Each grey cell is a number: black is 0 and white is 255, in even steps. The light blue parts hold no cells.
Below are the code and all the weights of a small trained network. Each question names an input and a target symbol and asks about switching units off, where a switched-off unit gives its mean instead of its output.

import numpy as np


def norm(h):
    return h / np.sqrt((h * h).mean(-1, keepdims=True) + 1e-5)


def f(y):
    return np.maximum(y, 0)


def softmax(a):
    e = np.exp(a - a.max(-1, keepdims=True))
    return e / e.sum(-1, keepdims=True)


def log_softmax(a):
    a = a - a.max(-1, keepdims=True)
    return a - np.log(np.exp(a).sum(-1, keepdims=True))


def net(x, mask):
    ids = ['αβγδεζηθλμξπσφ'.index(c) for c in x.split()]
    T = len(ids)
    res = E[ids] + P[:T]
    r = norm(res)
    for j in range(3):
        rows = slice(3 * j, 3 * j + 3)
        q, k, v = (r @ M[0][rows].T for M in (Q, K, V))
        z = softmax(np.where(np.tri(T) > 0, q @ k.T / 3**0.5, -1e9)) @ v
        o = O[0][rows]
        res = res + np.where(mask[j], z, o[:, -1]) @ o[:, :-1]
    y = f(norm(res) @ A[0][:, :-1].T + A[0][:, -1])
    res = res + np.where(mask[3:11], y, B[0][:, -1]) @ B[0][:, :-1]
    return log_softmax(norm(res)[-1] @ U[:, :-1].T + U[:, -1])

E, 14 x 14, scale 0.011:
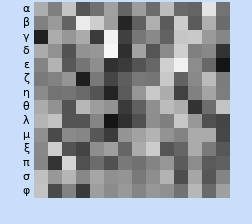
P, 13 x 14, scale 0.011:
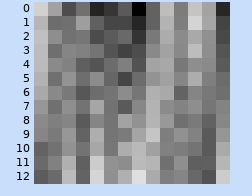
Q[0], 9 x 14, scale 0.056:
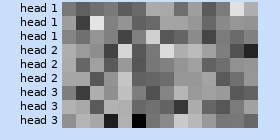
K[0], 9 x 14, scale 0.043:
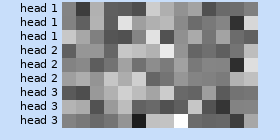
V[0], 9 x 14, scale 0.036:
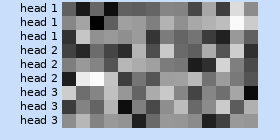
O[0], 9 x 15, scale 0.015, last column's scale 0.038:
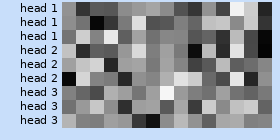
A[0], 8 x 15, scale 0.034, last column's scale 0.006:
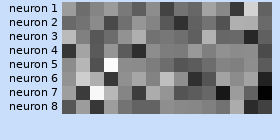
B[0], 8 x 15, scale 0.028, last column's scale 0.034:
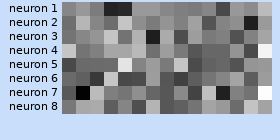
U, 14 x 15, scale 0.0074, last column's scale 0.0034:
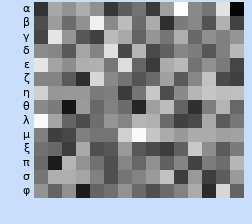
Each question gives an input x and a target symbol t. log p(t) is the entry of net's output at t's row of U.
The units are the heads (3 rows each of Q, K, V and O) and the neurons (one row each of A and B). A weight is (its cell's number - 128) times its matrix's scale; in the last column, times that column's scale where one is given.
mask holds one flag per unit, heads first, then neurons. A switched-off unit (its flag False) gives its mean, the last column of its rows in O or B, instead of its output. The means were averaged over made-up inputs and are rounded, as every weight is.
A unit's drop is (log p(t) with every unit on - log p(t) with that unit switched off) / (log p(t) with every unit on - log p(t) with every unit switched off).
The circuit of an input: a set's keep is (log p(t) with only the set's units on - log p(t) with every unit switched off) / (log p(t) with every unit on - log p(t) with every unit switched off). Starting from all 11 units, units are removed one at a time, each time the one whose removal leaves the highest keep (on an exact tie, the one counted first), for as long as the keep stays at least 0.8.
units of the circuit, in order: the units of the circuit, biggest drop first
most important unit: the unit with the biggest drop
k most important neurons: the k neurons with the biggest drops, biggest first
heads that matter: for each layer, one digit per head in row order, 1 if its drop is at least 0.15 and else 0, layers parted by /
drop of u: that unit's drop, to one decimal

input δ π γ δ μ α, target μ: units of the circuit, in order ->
[head 3; head 1]
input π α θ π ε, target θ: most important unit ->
head 2
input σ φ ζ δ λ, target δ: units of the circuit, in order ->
[head 2; neuron 3]
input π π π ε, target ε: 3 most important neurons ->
[neuron 8; neuron 4; neuron 7]
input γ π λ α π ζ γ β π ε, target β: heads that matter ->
100
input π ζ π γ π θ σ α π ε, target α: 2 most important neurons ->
[neuron 8; neuron 4]
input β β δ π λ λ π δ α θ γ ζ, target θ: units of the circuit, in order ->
[head 2; head 1]
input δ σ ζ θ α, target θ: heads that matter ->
010
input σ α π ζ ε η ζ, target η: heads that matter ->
001
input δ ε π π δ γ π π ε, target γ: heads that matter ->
010
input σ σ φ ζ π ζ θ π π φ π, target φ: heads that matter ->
000
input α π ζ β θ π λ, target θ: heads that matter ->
010
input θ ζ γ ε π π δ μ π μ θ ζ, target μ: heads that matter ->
001
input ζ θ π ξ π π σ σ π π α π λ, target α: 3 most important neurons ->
[neuron 8; neuron 4; neuron 3]
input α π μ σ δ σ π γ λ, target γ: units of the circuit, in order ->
[head 2; neuron 8]
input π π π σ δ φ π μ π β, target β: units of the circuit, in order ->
[head 1; neuron 5]
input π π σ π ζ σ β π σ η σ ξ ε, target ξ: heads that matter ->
110
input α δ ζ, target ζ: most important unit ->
head 1
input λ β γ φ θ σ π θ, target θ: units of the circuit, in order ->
[head 2; head 1]
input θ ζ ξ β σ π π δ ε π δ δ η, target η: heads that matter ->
101
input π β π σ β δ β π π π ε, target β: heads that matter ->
110
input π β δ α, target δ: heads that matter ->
110
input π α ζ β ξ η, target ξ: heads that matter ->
010
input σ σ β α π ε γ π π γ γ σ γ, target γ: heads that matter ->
001
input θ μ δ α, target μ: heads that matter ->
001
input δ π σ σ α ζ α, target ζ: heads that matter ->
100
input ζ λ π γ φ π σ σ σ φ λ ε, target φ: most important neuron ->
[neuron 1]
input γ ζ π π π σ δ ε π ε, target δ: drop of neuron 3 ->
0.2
